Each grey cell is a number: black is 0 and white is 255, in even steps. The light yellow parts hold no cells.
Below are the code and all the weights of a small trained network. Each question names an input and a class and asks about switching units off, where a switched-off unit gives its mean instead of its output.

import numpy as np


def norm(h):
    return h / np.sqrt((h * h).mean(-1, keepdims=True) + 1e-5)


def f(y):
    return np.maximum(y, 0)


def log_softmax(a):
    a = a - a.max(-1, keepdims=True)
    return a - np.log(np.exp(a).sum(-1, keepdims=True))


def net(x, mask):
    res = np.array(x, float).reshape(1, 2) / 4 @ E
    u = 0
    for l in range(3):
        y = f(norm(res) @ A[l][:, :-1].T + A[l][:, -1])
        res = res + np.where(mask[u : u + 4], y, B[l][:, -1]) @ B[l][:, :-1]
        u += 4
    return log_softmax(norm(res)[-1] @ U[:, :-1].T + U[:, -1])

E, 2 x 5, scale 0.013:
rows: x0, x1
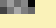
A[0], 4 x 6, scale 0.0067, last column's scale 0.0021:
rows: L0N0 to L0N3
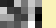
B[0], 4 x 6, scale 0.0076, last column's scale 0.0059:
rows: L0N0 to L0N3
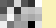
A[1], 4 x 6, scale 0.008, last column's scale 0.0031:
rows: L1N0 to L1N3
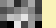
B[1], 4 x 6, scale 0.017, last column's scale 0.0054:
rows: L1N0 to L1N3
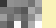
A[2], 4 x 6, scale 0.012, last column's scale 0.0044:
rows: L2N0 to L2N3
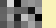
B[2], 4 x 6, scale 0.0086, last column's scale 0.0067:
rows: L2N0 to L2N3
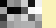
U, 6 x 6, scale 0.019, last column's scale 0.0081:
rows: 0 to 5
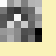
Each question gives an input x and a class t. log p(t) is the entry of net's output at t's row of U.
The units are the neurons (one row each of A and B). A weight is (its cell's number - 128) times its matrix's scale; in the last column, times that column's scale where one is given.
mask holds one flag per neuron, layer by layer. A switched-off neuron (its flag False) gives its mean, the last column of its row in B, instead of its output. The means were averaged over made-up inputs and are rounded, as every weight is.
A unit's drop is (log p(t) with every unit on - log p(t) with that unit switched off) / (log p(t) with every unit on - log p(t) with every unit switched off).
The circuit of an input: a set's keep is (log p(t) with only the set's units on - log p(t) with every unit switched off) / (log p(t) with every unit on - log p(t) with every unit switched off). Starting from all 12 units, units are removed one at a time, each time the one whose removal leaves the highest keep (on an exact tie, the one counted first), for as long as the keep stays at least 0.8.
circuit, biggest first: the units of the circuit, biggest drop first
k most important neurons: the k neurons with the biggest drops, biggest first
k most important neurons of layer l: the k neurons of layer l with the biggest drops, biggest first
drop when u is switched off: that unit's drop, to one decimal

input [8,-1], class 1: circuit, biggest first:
(L2N1)
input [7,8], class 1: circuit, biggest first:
(L2N1 L1N3)
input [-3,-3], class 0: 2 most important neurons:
(L0N3 L1N2)
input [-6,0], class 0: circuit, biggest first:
(L0N3 L1N3)
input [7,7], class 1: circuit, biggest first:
(L2N1 L1N3)
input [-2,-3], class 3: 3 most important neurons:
(L0N1 L1N3 L0N0)
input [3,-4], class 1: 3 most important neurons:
(L2N1 L0N1 L0N2)
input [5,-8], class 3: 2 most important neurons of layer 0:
(L0N0 L0N3)
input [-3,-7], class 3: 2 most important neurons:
(L1N3 L0N1)
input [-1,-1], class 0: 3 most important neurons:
(L0N3 L1N2 L2N0)
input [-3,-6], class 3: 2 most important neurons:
(L1N3 L0N1)
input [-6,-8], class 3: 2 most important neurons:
(L0N1 L1N3)
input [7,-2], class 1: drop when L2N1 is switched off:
0.2
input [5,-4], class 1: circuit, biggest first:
(L2N1)
